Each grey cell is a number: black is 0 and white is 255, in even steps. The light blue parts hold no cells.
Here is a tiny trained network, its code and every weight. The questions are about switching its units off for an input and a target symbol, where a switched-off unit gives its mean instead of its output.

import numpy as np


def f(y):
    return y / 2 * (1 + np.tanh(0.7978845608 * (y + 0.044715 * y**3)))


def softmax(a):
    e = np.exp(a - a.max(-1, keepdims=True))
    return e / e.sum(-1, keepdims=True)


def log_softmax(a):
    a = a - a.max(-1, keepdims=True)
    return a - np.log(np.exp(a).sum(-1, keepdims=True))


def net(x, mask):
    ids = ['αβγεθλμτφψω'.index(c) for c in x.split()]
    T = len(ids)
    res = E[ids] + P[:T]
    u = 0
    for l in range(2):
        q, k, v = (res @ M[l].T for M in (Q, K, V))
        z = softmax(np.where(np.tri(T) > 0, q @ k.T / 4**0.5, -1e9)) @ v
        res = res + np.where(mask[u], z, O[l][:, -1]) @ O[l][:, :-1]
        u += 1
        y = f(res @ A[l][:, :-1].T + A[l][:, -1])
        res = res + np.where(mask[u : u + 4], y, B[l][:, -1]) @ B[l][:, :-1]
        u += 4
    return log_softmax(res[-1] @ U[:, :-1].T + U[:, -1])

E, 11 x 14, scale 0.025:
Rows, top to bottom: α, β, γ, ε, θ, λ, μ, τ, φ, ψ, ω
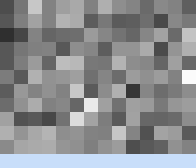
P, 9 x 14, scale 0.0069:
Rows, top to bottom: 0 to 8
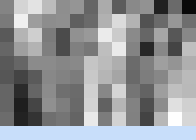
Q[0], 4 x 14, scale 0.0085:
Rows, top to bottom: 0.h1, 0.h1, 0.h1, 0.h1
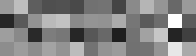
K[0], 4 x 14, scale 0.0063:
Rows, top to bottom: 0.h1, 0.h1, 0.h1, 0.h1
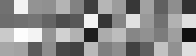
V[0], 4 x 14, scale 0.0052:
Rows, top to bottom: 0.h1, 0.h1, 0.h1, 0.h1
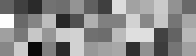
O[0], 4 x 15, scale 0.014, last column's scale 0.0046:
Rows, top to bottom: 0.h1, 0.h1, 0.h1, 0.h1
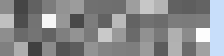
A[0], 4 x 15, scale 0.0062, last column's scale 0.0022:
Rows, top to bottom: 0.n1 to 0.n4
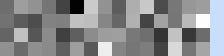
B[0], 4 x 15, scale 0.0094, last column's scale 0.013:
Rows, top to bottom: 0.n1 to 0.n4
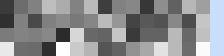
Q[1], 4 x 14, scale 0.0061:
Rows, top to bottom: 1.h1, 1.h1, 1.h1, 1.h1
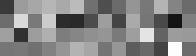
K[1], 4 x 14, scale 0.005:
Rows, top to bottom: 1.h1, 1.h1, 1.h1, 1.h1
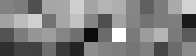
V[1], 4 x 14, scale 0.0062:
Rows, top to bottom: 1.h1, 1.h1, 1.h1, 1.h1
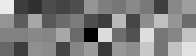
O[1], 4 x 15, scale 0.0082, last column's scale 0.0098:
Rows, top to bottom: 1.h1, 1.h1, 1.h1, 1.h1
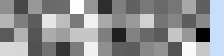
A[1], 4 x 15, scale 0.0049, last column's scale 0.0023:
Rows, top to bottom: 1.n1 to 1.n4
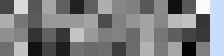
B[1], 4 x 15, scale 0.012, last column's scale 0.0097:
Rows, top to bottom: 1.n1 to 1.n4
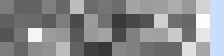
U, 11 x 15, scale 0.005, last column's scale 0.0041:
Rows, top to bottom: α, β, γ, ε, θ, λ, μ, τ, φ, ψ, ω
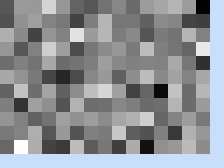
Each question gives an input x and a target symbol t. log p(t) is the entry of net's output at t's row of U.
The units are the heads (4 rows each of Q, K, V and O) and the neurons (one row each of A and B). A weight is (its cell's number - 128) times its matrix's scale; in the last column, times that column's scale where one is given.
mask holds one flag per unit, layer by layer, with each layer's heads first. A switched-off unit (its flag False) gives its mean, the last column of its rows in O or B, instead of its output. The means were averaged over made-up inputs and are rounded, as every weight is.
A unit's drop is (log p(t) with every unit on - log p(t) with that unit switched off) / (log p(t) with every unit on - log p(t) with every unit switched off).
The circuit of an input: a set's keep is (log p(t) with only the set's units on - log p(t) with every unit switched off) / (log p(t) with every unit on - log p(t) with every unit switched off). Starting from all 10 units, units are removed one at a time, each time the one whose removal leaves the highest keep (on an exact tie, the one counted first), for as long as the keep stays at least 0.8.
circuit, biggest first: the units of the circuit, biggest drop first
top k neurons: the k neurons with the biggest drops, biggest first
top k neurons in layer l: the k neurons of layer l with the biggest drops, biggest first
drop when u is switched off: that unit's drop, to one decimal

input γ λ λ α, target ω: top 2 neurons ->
[0.n4; 0.n3]
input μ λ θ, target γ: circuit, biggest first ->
[0.h1; 1.h1; 0.n4]
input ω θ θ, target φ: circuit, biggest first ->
[0.h1; 0.n4; 1.h1; 1.n2]
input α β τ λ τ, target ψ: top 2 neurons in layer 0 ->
[0.n4; 0.n1]
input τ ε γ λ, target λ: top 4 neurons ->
[0.n1; 0.n4; 1.n1; 0.n3]
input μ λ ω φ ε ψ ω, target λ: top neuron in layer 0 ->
[0.n1]
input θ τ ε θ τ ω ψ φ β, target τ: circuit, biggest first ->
[1.h1; 0.n2]
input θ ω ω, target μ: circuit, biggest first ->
[0.h1; 0.n3]
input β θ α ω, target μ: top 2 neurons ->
[0.n3; 1.n2]
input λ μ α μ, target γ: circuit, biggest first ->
[0.h1; 0.n4; 1.h1]
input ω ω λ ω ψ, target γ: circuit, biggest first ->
[1.h1; 0.h1; 0.n4]
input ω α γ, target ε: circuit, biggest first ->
[0.h1; 1.h1; 0.n4; 0.n3]
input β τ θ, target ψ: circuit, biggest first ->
[1.h1; 0.h1; 0.n1]
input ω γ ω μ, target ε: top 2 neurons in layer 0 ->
[0.n3; 0.n4]
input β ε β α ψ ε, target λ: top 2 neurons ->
[1.n2; 1.n3]
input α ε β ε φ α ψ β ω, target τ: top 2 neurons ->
[0.n2; 0.n3]
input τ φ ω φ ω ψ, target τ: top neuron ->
[0.n3]
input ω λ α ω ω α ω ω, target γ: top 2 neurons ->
[0.n4; 1.n3]
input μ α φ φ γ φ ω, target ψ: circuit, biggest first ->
[0.h1; 1.h1; 0.n3; 0.n4]
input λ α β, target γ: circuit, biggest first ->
[0.h1; 0.n4; 1.h1]
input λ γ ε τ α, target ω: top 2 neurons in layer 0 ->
[0.n4; 0.n1]
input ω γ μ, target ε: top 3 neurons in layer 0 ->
[0.n3; 0.n4; 0.n2]
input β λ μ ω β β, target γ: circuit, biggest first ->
[0.h1; 1.h1; 0.n4]
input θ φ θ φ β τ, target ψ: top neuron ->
[0.n1]
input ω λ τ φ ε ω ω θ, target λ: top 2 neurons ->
[0.n1; 1.n2]
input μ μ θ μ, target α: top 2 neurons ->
[1.n4; 1.n3]
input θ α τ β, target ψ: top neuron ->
[0.n1]
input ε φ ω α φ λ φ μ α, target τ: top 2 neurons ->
[0.n4; 0.n2]
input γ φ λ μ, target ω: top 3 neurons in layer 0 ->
[0.n4; 0.n3; 0.n2]
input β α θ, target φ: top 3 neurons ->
[0.n4; 1.n2; 1.n3]
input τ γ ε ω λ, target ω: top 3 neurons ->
[0.n4; 0.n3; 1.n1]
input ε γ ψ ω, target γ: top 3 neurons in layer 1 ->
[1.n3; 1.n1; 1.n2]
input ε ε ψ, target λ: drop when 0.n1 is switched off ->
0.1
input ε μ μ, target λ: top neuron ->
[0.n4]
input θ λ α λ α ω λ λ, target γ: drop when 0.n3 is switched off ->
0.0
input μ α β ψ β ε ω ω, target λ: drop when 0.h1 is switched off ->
0.3
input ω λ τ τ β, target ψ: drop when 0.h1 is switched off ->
0.3
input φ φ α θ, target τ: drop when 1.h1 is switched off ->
0.8
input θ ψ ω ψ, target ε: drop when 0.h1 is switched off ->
0.2
